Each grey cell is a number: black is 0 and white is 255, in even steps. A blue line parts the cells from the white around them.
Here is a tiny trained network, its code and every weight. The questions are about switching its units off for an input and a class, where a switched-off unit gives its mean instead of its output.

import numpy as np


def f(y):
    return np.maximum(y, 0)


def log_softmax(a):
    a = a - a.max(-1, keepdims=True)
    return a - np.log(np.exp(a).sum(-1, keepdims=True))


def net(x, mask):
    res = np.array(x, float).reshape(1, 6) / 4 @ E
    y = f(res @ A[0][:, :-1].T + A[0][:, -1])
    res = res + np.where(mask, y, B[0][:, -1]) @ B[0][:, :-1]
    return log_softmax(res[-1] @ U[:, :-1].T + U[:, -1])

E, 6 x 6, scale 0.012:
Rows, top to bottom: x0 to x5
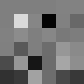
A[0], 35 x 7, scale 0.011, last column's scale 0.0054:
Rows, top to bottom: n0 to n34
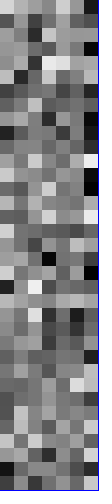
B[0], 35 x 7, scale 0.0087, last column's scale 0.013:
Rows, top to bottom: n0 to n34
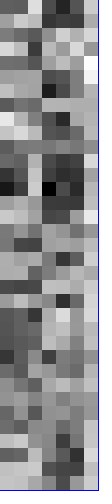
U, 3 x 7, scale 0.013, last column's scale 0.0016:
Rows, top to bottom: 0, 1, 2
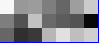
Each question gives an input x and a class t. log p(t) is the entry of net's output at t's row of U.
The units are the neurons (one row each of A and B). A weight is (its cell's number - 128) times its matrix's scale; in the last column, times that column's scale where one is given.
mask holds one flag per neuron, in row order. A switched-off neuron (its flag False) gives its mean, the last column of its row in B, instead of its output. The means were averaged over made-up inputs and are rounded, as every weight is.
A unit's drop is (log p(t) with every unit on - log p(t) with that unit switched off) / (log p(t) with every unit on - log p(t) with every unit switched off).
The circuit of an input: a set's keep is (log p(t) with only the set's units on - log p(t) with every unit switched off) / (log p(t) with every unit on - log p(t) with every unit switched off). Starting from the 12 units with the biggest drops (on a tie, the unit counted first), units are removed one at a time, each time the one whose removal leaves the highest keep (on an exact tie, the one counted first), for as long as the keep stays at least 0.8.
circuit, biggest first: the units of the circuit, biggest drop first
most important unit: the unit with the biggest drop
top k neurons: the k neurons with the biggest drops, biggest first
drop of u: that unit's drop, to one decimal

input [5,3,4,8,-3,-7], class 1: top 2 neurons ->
(n0, n12)
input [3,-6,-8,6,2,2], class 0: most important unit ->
n15
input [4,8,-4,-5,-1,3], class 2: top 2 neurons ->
(n22, n20)
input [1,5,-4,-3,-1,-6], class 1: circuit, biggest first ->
(n0, n32)
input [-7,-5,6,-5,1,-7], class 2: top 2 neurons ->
(n4, n2)
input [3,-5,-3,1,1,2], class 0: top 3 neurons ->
(n15, n32, n0)
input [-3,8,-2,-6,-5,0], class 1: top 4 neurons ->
(n18, n32, n4, n8)
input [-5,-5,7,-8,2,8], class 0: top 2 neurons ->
(n9, n15)
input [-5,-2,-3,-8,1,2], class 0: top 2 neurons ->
(n32, n0)
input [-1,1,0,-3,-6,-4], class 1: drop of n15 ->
0.1
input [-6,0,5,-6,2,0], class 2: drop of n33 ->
0.2
